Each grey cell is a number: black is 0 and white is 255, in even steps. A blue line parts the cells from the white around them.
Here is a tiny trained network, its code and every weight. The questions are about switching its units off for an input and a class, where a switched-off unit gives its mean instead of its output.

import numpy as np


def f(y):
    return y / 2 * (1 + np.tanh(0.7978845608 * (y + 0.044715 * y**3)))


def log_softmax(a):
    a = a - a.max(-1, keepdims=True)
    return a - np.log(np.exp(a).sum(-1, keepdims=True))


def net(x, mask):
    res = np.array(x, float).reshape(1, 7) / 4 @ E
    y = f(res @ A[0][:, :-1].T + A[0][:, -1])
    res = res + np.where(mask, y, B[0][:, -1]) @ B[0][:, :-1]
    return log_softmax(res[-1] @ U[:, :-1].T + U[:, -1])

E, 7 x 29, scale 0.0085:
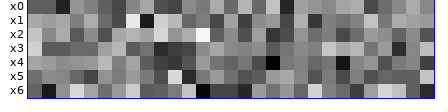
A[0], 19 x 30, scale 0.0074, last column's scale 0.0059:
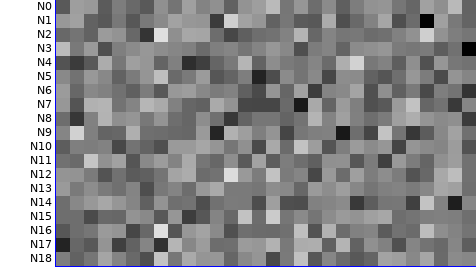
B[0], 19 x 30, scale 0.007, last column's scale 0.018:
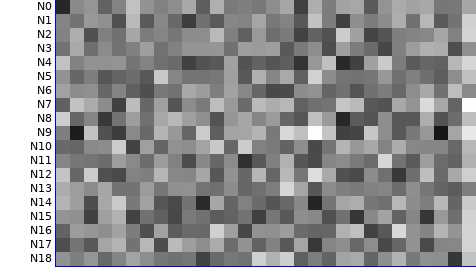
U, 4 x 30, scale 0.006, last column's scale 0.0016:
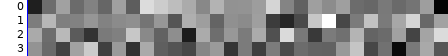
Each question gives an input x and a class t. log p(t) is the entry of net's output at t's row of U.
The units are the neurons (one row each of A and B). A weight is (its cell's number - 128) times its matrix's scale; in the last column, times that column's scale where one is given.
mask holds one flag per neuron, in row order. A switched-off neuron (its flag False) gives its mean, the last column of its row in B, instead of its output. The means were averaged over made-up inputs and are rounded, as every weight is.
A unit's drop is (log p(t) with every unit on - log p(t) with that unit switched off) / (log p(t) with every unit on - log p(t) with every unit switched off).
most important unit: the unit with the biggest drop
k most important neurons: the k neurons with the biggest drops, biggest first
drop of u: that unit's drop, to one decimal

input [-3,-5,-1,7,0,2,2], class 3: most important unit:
N9
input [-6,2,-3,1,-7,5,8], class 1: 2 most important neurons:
N9, N16
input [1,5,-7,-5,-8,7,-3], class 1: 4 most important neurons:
N16, N2, N18, N0
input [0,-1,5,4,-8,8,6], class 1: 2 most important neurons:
N9, N12
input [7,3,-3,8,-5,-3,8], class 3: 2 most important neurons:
N7, N4
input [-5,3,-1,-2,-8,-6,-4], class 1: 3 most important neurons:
N9, N0, N17
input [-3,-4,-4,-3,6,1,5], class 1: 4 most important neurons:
N14, N9, N7, N12
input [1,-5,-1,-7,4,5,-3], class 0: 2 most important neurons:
N9, N4
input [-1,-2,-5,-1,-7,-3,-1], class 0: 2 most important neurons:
N4, N14
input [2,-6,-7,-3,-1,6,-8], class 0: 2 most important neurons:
N17, N9
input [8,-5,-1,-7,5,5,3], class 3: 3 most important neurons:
N7, N4, N15
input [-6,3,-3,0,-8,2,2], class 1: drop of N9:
0.3
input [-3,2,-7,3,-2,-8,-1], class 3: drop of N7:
0.2
